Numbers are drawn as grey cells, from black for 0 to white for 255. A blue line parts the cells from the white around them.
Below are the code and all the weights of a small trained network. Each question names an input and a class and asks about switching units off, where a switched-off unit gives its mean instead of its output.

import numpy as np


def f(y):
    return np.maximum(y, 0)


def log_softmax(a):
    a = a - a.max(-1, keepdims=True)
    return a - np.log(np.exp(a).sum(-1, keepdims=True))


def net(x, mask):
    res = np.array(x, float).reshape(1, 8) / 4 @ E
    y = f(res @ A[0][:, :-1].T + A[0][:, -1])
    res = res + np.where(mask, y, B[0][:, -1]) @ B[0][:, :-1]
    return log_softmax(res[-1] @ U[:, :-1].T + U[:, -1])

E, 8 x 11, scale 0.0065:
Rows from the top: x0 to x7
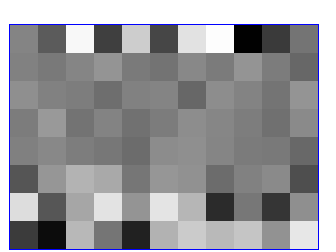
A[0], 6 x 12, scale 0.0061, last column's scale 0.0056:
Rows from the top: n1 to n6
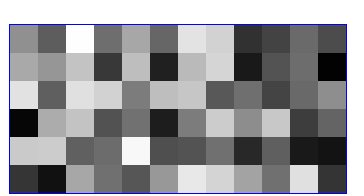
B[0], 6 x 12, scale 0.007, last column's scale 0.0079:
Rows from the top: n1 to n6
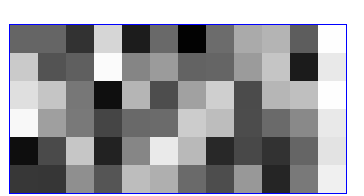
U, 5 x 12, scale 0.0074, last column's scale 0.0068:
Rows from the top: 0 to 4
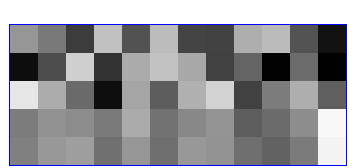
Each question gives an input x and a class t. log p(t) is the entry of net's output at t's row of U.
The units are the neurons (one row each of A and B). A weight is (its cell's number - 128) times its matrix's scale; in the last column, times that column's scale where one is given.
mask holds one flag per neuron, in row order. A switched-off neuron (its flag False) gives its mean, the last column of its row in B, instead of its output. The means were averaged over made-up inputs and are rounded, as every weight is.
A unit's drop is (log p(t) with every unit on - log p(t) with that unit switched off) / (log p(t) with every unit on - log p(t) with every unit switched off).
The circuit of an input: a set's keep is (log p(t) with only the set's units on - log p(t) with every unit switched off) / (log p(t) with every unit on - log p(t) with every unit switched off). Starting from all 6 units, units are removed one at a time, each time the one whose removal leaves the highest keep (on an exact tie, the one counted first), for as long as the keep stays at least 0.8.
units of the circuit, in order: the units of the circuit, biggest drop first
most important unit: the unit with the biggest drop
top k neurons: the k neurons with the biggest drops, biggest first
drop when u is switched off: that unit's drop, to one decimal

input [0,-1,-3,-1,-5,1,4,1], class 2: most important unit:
n3
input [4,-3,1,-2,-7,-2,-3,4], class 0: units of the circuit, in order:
n1, n3
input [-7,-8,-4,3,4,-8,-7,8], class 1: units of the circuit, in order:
n6, n1
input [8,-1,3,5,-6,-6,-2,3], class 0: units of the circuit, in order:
n1, n2
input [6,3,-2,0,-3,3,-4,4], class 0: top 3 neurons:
n1, n2, n3
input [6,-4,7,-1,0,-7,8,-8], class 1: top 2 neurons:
n5, n4
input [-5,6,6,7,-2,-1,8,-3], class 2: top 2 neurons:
n3, n1
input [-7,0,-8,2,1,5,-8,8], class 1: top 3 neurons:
n6, n3, n1
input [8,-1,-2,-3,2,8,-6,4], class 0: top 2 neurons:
n1, n2
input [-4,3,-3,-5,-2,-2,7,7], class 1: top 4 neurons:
n6, n4, n1, n2
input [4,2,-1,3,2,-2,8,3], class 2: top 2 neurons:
n3, n5
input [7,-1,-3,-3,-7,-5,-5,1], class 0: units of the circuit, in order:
n2, n1
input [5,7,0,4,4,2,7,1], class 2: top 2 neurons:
n3, n5
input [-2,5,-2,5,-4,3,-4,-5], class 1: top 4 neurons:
n5, n3, n1, n2
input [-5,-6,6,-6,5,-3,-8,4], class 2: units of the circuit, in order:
n4
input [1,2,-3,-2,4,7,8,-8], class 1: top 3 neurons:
n5, n4, n2
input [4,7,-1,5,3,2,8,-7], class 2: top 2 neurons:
n3, n6
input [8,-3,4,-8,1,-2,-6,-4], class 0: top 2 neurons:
n2, n1
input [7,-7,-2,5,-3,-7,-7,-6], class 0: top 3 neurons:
n2, n1, n3
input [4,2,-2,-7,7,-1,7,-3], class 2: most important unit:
n3
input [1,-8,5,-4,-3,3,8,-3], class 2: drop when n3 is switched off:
1.0
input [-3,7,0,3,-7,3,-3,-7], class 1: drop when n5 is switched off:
0.6
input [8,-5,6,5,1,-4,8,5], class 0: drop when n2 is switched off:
0.3
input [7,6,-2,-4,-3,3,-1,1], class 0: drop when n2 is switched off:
0.2
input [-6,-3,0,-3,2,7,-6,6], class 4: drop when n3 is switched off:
0.2
